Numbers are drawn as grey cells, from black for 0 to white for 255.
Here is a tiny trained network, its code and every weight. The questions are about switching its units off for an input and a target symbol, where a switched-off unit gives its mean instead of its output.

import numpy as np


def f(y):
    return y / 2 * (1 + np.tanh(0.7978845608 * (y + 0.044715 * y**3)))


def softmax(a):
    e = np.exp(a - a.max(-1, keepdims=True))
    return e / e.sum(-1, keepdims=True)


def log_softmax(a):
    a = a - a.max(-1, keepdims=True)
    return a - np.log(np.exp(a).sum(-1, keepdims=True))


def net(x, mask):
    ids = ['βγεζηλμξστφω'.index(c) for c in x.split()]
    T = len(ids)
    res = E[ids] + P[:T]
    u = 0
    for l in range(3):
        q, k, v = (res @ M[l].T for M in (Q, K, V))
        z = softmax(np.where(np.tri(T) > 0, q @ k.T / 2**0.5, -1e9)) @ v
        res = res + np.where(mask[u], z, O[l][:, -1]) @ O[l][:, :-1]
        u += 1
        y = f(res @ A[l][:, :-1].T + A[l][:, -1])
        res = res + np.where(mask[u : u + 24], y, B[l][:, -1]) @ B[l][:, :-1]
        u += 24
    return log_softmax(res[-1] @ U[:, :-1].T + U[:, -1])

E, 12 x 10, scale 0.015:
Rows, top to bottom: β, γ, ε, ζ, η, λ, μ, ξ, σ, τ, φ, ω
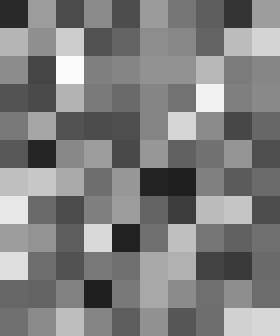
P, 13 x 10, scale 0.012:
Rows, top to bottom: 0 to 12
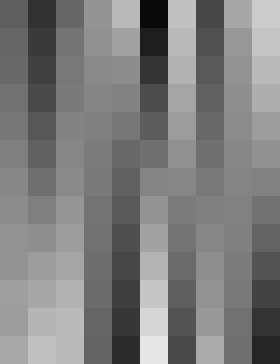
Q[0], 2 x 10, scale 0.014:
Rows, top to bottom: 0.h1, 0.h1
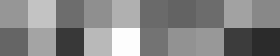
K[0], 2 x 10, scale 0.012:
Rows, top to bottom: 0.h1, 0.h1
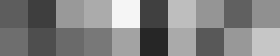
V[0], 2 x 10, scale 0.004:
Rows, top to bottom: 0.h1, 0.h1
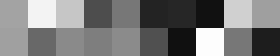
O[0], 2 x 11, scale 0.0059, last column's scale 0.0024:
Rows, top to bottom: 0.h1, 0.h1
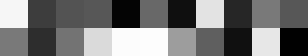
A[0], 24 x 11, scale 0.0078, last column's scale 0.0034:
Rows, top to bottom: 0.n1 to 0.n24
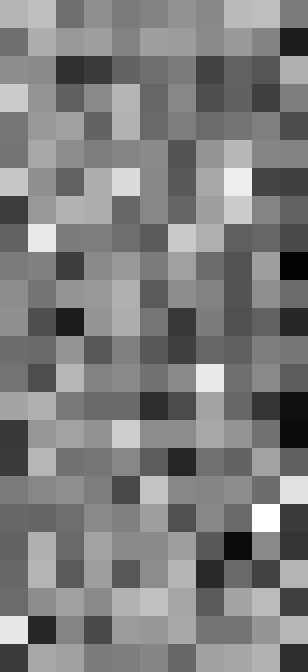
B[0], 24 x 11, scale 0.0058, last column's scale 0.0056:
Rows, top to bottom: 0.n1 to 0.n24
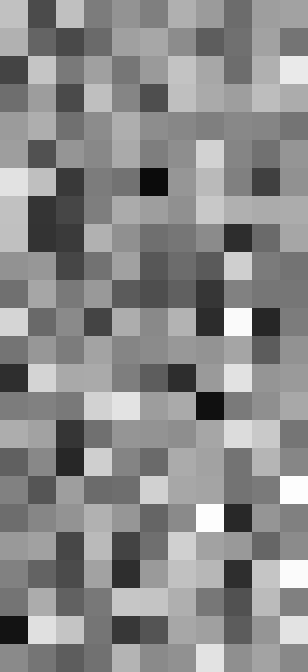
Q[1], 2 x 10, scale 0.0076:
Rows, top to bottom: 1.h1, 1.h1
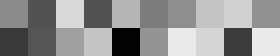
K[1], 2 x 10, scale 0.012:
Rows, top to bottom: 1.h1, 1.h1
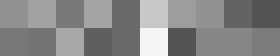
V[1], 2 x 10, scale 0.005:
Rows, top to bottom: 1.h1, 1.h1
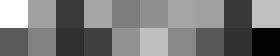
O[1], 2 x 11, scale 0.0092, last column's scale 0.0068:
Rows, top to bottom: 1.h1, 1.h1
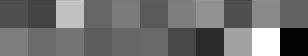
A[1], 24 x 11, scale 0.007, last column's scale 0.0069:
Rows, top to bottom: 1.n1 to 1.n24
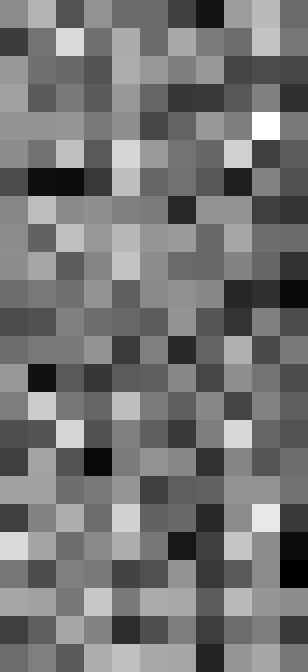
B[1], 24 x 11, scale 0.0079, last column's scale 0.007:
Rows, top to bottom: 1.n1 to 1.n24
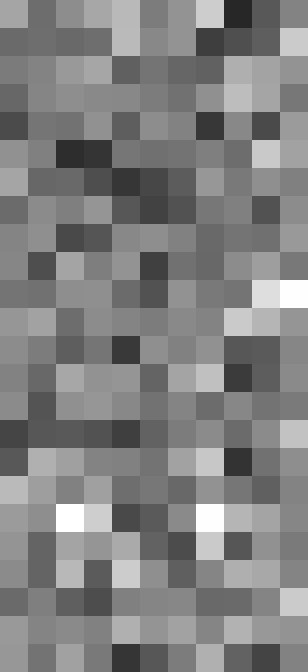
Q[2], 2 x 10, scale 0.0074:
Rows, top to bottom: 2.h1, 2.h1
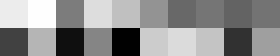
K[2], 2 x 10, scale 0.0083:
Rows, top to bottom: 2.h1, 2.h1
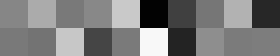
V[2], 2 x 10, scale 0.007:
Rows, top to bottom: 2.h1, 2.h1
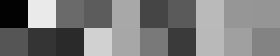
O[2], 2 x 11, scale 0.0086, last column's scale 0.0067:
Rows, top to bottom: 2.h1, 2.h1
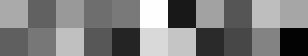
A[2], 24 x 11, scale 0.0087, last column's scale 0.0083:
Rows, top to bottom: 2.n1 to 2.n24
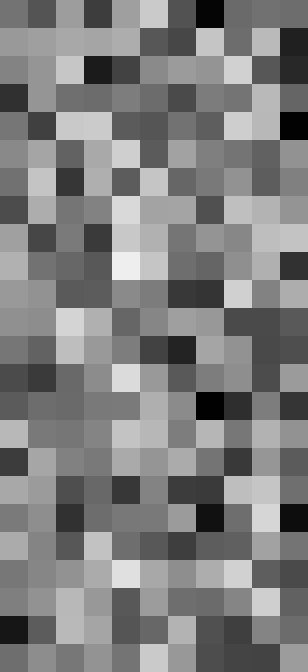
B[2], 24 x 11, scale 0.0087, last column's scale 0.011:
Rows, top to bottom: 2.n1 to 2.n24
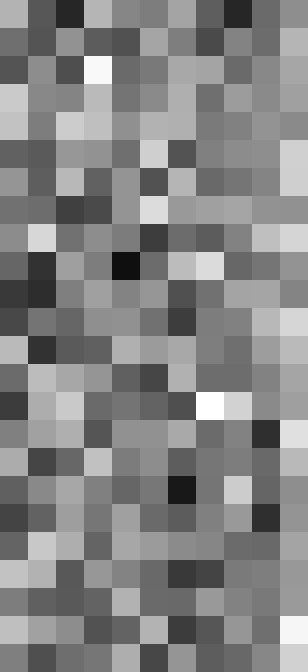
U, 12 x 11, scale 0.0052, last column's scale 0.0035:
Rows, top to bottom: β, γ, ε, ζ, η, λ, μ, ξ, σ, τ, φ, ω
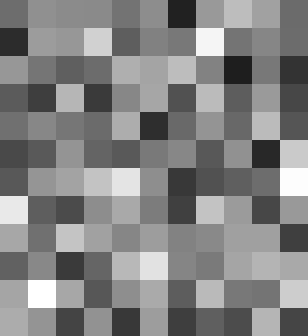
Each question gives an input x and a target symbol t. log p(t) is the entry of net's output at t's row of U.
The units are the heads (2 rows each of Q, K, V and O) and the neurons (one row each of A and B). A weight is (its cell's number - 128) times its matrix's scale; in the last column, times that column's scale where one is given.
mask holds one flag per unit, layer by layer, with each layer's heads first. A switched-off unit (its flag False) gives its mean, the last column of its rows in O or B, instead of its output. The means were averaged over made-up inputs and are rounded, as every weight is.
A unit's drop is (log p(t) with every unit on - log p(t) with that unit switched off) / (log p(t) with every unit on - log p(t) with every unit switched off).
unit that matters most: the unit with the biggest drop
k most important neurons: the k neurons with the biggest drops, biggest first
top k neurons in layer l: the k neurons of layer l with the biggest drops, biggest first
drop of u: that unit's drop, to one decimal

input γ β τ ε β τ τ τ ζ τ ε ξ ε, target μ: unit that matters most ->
0.h1
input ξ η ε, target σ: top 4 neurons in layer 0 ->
[0.n21; 0.n14; 0.n3; 0.n9]
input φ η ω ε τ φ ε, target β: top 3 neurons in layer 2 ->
[2.n18; 2.n11; 2.n9]
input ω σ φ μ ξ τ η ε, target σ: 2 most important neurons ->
[0.n21; 1.n19]
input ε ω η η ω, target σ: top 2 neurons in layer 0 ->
[0.n21; 0.n9]
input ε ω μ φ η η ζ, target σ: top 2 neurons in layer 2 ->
[2.n5; 2.n4]
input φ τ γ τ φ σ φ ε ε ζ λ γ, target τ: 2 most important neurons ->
[2.n8; 0.n18]
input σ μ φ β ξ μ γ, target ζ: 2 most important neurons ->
[0.n19; 2.n2]
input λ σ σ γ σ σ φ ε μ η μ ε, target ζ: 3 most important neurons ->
[0.n14; 2.n13; 0.n23]
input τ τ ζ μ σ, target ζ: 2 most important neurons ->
[2.n15; 0.n14]
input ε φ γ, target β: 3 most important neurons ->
[0.n21; 2.n18; 2.n11]
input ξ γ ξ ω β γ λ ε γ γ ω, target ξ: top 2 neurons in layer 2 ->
[2.n13; 2.n21]
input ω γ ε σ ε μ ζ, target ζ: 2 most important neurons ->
[0.n14; 0.n19]
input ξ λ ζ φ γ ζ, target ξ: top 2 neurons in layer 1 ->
[1.n8; 1.n16]
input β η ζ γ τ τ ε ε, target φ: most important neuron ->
[0.n23]
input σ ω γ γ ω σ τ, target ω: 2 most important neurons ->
[2.n23; 1.n11]
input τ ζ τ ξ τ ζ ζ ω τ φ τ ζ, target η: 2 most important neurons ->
[0.n21; 0.n3]
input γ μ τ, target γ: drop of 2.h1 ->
0.2
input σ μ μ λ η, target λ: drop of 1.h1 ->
0.3
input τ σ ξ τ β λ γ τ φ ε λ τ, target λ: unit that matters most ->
1.h1
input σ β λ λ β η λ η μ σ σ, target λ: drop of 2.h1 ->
0.5
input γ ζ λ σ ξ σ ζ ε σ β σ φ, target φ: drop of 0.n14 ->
0.0
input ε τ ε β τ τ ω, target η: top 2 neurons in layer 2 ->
[2.n9; 2.n14]
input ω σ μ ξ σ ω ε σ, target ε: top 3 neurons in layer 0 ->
[0.n14; 0.n21; 0.n23]
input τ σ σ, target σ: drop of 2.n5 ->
0.4
